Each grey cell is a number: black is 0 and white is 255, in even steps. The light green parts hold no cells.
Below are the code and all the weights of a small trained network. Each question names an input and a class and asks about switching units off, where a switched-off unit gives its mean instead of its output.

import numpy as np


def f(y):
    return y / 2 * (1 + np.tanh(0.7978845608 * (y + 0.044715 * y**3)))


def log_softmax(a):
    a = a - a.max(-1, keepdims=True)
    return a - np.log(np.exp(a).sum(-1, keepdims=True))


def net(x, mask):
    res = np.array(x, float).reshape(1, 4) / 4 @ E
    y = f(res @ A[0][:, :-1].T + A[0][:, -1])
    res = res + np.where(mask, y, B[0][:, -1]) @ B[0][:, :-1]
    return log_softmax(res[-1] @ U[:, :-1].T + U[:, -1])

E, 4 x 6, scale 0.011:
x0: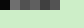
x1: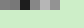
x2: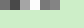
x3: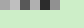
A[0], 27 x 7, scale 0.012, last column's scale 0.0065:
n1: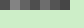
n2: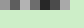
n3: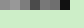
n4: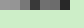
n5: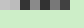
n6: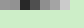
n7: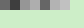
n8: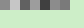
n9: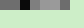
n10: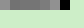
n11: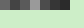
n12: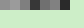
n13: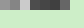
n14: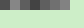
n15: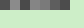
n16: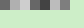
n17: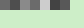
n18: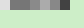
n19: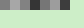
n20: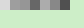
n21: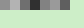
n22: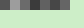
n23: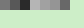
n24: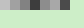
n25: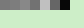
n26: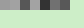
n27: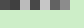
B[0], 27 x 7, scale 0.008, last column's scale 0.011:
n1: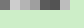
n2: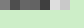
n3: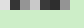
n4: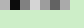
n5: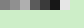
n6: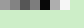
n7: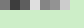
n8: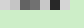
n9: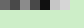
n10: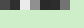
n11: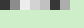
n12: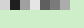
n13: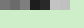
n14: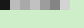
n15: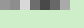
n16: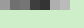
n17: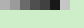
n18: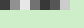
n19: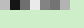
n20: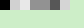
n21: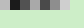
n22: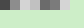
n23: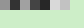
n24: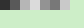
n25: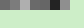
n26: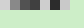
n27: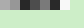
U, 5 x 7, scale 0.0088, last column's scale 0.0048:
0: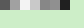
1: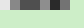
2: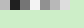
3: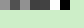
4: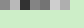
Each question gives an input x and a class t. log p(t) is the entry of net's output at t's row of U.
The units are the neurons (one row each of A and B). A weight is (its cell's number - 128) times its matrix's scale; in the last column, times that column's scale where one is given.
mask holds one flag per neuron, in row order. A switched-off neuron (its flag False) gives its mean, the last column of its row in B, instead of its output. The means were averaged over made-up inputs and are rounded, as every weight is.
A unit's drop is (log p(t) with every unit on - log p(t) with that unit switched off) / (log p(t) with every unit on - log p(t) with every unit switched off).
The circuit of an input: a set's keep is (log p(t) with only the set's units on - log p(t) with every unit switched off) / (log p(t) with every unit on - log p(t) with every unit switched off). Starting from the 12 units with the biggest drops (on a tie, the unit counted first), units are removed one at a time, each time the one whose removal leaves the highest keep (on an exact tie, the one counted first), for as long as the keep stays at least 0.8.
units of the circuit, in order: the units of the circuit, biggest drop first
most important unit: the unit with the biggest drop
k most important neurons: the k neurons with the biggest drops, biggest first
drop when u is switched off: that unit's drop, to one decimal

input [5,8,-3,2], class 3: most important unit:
n9
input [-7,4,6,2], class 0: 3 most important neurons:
(n18, n20, n21)
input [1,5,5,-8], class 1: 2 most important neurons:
(n27, n17)
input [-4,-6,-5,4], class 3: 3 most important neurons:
(n13, n16, n2)
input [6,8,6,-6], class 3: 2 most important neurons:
(n23, n9)
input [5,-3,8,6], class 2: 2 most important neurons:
(n7, n27)
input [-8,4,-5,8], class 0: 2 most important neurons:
(n20, n24)
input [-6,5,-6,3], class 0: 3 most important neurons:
(n20, n18, n24)
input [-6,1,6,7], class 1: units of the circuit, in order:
(n26, n8)
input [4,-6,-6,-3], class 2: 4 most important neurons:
(n19, n4, n12, n9)
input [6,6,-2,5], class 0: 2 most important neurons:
(n14, n11)
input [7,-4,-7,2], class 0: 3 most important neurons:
(n14, n22, n1)
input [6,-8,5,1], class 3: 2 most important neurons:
(n2, n13)
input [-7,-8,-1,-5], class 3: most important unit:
n13
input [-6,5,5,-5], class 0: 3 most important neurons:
(n18, n20, n21)
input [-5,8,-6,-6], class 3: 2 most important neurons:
(n9, n6)
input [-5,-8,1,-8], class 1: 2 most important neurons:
(n27, n17)
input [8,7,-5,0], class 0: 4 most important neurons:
(n14, n22, n1, n11)
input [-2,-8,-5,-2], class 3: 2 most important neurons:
(n13, n16)
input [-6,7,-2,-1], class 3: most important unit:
n6
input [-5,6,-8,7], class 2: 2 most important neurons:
(n24, n21)
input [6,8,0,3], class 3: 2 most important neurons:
(n9, n23)
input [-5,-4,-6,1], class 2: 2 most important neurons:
(n21, n19)
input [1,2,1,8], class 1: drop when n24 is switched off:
0.0
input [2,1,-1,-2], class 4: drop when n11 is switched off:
0.1
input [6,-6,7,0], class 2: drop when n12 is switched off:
-0.1
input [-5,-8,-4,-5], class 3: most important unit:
n13
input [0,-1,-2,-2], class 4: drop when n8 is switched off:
0.3
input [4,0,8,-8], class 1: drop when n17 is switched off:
0.4
